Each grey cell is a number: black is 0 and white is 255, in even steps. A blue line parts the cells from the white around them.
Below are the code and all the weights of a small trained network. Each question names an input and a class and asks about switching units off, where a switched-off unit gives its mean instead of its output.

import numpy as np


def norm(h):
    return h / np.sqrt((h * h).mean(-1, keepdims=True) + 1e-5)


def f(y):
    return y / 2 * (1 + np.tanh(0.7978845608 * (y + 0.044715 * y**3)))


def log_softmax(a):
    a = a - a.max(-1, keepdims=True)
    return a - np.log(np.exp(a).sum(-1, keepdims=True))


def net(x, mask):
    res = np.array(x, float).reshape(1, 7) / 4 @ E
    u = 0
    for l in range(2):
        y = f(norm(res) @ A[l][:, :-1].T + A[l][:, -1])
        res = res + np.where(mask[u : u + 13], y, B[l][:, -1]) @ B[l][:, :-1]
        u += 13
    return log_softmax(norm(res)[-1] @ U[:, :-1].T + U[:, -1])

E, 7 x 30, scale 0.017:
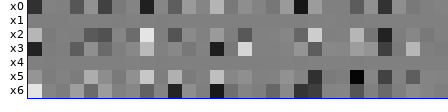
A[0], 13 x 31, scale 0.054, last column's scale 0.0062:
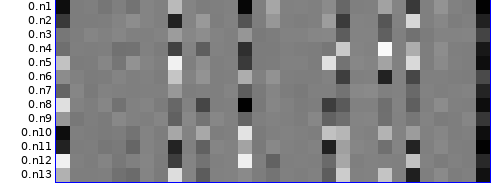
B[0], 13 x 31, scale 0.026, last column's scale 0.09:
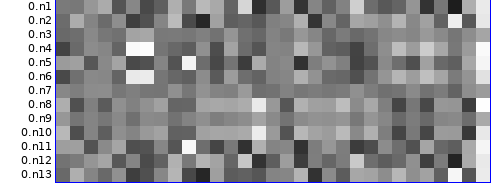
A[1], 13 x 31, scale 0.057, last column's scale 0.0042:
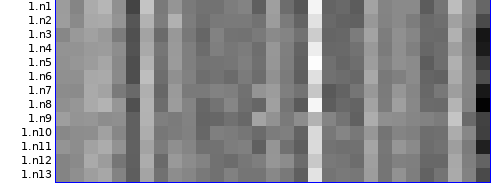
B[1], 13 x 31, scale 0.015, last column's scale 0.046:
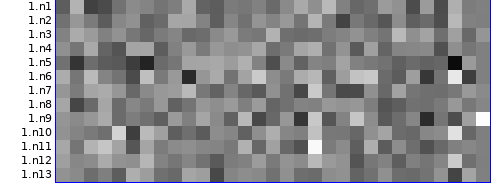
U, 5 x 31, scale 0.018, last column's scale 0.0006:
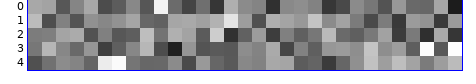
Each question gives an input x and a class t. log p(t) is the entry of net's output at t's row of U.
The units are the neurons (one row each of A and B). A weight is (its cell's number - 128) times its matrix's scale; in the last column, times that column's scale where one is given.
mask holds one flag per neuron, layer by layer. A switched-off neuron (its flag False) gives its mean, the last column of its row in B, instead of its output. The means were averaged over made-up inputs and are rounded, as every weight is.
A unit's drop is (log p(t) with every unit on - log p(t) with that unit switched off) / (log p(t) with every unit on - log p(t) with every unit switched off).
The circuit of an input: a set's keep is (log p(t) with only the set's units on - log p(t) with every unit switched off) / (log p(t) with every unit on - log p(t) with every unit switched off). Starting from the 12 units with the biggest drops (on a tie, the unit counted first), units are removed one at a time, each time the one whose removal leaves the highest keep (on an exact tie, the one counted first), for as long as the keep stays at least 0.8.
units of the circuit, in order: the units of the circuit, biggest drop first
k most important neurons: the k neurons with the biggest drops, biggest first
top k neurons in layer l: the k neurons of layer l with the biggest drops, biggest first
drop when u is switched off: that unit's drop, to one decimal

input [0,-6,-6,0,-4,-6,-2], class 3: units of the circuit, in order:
(0.n2)
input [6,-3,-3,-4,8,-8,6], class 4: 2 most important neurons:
(0.n4 0.n5)
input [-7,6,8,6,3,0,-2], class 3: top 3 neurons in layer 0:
(0.n13 0.n11 0.n12)
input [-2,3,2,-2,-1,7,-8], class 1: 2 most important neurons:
(0.n10 0.n4)
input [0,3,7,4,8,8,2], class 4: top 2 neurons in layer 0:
(0.n6 0.n2)
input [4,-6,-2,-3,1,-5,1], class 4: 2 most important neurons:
(0.n4 0.n5)
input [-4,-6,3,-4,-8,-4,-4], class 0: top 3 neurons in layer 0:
(0.n5 0.n8 0.n1)
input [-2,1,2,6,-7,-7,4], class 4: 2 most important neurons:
(0.n4 0.n12)
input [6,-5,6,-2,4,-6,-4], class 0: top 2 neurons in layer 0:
(0.n11 0.n2)
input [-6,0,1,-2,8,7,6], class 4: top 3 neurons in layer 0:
(0.n6 0.n11 0.n10)
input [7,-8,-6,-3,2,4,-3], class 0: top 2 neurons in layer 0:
(0.n11 0.n13)
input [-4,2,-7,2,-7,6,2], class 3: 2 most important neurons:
(0.n2 0.n4)
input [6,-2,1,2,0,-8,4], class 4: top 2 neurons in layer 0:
(0.n4 0.n5)
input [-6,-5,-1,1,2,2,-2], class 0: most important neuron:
(0.n5)
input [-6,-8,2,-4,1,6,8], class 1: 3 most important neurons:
(0.n8 0.n11 0.n4)
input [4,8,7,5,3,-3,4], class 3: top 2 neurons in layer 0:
(0.n13 0.n12)
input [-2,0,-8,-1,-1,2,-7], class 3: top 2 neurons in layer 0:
(0.n2 0.n8)
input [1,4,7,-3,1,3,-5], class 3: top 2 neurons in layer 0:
(0.n13 0.n8)
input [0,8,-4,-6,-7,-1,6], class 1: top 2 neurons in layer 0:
(0.n8 0.n1)
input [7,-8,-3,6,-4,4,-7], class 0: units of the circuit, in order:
(0.n11)
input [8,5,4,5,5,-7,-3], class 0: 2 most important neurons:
(0.n11 0.n6)
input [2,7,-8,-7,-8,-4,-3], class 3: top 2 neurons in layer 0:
(0.n2 0.n1)
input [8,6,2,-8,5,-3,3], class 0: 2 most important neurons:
(0.n11 0.n1)
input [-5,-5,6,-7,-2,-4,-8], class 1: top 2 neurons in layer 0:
(0.n10 0.n1)
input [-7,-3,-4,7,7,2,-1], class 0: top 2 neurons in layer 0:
(0.n5 0.n12)
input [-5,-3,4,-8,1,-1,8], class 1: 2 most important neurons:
(0.n8 0.n1)
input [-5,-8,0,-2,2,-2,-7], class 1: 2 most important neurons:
(0.n10 0.n11)
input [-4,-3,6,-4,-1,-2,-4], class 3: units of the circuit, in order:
(0.n13)
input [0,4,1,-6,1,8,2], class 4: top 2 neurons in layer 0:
(0.n6 0.n1)
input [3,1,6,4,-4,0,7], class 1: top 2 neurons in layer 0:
(0.n8 0.n2)
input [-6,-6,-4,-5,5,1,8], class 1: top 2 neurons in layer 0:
(0.n8 0.n11)
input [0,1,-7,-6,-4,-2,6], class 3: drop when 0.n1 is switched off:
0.3
